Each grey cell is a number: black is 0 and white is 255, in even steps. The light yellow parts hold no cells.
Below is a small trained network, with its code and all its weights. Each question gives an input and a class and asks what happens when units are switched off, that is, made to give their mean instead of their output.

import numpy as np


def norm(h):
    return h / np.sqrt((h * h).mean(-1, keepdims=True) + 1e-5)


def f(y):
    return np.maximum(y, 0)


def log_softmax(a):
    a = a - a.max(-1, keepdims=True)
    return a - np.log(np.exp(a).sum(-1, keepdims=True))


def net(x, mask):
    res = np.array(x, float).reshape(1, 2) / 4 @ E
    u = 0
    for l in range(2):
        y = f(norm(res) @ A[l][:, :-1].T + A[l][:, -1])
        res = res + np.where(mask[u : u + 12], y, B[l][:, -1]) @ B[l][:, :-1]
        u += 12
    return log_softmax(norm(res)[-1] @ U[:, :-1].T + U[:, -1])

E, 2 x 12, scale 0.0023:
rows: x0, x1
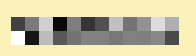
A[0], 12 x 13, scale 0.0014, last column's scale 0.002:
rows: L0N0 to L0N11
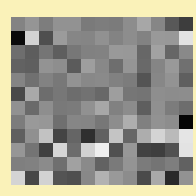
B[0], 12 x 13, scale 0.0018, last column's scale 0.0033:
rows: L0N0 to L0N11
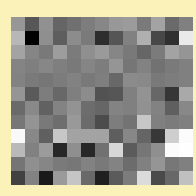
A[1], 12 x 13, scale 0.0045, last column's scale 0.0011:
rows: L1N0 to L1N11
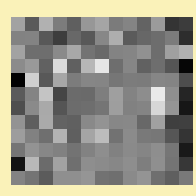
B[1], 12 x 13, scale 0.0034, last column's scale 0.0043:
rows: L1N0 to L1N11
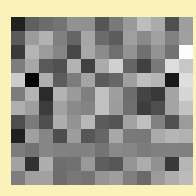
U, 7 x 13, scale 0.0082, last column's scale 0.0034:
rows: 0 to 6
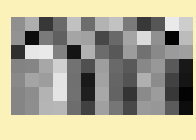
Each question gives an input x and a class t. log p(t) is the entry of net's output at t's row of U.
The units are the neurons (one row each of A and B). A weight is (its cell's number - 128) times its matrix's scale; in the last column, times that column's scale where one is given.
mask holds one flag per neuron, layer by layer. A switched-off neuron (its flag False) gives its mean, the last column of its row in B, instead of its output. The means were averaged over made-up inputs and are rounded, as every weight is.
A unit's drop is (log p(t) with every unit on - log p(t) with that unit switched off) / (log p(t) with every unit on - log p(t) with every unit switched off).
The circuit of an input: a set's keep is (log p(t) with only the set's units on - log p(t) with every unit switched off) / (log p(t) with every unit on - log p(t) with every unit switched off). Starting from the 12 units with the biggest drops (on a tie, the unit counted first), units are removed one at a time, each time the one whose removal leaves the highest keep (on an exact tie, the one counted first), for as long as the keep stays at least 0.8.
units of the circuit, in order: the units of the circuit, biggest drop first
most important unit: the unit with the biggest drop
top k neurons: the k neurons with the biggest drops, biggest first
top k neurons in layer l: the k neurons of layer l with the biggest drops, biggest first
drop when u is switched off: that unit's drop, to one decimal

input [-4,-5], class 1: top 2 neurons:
[L0N8, L1N4]
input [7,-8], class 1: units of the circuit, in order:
[L1N4, L1N10]
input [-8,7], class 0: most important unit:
L1N3
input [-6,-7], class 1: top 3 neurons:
[L1N4, L0N8, L1N10]
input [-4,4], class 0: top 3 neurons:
[L0N1, L1N4, L1N10]
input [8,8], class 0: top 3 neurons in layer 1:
[L1N5, L1N4, L1N6]
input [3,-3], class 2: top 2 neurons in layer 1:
[L1N3, L1N5]
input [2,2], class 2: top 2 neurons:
[L1N4, L1N2]
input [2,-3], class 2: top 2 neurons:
[L0N1, L0N8]
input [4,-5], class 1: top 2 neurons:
[L0N9, L1N4]
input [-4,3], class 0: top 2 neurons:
[L0N1, L1N4]
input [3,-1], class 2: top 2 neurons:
[L0N8, L0N9]
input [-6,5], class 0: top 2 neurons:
[L1N4, L0N1]
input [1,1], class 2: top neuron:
[L1N2]
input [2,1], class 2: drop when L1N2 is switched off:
0.1
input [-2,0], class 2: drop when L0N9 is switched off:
0.6
